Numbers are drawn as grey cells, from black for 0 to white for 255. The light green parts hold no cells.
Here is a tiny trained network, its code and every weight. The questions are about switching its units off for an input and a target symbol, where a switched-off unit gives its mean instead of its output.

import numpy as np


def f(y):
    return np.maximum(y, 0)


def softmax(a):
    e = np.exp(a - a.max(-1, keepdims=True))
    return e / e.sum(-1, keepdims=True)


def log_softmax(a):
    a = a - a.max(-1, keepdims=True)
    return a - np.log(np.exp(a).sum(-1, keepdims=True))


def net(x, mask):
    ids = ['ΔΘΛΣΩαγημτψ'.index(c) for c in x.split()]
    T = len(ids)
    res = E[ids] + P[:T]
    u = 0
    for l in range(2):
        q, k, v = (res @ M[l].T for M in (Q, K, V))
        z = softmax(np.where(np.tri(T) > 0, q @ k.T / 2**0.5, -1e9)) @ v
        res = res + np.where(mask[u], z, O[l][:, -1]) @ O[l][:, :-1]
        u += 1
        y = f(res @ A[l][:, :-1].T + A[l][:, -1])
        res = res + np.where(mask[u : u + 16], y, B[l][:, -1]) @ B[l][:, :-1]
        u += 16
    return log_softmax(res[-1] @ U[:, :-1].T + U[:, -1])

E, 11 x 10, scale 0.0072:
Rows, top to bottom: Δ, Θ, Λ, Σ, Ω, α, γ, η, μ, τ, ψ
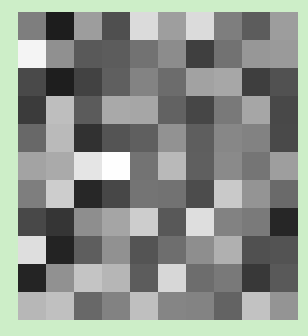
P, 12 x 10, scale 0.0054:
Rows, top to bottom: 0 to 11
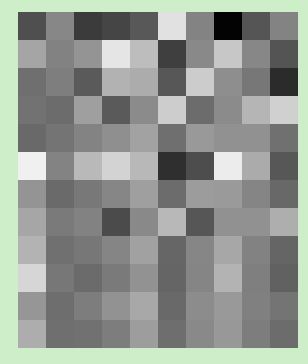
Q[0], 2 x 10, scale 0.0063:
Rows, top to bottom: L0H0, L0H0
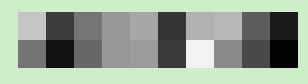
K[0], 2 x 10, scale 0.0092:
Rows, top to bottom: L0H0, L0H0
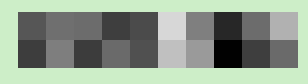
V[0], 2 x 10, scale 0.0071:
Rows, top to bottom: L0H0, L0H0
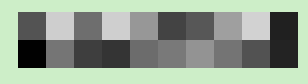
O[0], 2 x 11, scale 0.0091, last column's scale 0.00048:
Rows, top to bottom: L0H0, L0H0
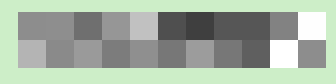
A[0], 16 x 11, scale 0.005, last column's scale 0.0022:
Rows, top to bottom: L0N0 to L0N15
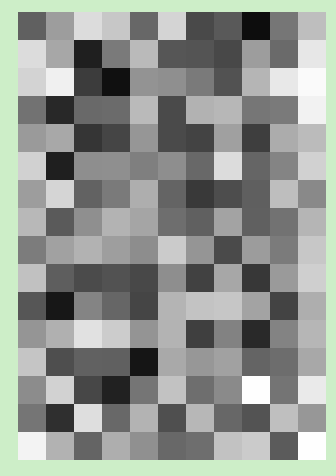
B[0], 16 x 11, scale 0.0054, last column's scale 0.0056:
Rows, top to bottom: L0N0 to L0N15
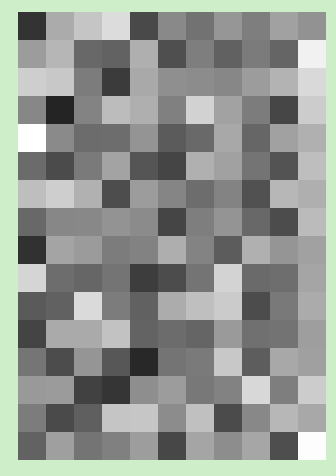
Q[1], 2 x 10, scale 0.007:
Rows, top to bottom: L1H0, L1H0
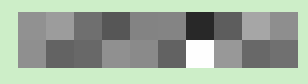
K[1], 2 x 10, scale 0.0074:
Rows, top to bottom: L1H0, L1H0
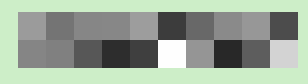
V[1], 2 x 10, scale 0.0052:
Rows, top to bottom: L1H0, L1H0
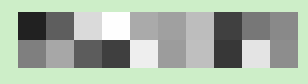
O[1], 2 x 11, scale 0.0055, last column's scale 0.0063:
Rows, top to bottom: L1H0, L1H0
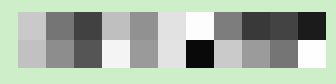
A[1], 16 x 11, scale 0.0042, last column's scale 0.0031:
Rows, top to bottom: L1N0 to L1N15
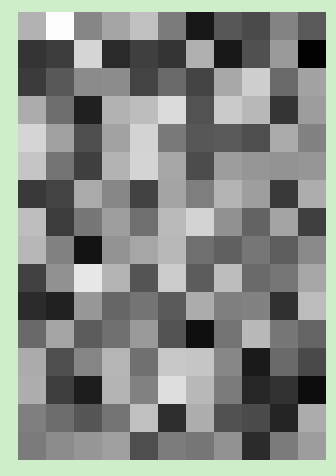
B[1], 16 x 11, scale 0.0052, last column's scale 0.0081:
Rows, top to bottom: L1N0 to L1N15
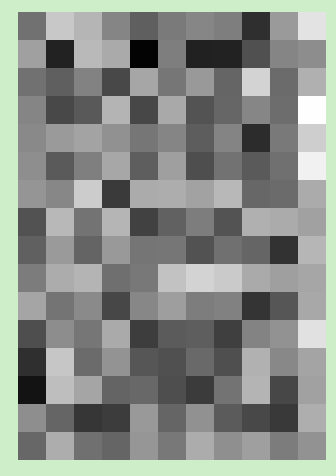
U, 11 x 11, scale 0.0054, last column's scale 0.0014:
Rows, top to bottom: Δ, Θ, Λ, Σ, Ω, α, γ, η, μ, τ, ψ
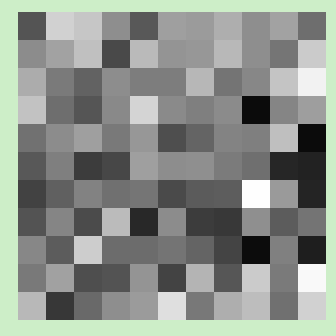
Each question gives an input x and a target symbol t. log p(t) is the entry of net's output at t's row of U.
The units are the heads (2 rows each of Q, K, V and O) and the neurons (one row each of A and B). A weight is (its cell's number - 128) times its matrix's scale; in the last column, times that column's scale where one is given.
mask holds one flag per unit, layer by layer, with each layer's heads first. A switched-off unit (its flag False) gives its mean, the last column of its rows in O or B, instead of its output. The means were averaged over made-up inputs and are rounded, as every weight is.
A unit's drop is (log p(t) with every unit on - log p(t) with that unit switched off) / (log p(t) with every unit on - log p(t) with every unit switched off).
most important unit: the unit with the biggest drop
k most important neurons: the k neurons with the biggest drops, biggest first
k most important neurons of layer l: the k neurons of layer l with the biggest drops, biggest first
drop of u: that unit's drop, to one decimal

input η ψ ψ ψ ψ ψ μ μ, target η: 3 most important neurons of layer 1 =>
(L1N13; L1N12; L1N7)
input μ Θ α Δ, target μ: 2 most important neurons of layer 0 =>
(L0N12; L0N10)
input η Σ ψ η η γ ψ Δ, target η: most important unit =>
L1H0
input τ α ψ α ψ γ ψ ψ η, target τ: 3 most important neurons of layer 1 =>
(L1N12; L1N7; L1N13)
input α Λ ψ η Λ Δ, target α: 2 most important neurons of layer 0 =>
(L0N0; L0N2)
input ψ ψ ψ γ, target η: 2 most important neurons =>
(L1N11; L1N3)
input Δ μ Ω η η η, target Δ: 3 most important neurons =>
(L0N10; L1N7; L1N12)
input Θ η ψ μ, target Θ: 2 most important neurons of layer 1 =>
(L1N6; L1N3)
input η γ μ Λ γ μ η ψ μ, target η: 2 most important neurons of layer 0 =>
(L0N14; L0N5)
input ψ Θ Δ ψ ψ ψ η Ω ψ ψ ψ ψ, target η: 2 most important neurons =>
(L1N11; L1N3)
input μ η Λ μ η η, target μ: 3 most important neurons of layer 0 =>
(L0N12; L0N9; L0N10)
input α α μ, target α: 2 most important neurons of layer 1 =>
(L1N14; L1N10)
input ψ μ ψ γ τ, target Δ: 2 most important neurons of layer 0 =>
(L0N0; L0N11)
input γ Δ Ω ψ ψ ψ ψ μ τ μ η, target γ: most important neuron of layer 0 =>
(L0N2)
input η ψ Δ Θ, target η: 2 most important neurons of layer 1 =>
(L1N11; L1N3)
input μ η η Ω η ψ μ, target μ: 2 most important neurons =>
(L1N1; L0N12)
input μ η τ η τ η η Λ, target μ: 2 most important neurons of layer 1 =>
(L1N1; L1N10)
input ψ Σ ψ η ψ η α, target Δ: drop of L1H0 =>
-0.2
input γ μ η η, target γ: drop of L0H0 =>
0.3
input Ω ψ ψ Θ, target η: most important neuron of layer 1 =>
(L1N11)
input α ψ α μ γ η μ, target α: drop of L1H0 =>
0.6
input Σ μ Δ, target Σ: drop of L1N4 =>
0.1
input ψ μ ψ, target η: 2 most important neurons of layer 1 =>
(L1N3; L1N11)
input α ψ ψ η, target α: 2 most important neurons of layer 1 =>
(L1N14; L1N10)
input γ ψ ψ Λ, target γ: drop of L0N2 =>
0.2
